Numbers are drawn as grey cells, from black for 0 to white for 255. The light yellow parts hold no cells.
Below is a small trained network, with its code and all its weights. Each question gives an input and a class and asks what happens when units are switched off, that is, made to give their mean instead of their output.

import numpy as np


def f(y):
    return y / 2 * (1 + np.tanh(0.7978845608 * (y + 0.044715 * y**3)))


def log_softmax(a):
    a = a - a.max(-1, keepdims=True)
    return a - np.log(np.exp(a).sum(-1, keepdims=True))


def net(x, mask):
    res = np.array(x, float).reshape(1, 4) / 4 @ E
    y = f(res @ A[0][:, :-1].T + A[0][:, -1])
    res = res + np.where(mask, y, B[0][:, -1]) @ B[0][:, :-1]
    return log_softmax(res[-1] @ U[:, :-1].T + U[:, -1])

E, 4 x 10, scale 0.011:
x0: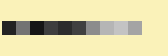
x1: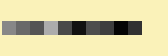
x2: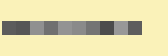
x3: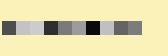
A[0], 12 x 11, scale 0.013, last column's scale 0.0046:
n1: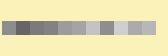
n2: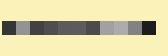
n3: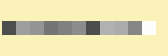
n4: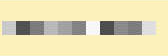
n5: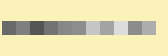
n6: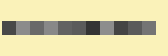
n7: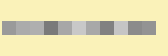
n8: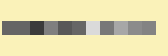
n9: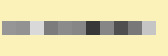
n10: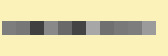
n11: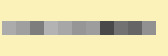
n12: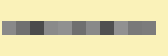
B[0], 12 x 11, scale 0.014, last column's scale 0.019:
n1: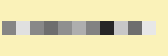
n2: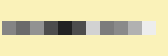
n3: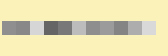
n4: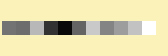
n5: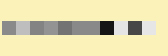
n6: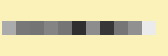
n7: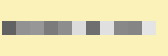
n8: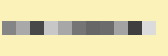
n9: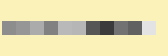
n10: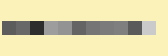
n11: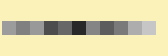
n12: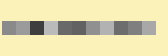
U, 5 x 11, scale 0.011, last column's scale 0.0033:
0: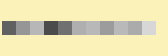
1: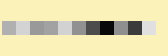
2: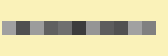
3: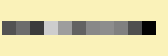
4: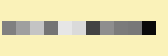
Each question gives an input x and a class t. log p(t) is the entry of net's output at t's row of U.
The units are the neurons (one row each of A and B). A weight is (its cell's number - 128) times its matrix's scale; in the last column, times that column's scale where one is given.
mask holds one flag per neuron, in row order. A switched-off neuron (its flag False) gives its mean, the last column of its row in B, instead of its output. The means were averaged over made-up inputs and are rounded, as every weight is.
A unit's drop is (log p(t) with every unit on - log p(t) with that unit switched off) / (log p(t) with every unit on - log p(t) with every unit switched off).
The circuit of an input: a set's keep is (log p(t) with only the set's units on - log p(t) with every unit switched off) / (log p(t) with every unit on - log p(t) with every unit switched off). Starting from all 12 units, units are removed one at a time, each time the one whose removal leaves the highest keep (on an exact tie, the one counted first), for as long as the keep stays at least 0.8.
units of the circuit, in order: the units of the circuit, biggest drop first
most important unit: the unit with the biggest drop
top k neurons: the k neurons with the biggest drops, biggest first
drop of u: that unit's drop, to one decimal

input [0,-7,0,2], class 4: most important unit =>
n4
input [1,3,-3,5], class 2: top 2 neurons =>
n1, n5
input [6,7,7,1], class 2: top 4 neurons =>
n2, n6, n7, n5
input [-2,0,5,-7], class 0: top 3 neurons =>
n4, n6, n1
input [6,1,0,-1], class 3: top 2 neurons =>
n9, n1
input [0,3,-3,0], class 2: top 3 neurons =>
n1, n5, n8
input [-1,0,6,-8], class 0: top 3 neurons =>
n4, n6, n1
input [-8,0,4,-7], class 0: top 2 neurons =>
n4, n6
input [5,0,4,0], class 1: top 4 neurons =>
n4, n8, n7, n5
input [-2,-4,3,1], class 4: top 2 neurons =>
n4, n2
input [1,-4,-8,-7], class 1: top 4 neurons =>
n8, n5, n1, n2
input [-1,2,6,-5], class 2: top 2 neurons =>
n4, n7
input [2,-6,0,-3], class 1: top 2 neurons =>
n5, n1
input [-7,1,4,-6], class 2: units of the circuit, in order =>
n11
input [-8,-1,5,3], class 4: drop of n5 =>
0.1
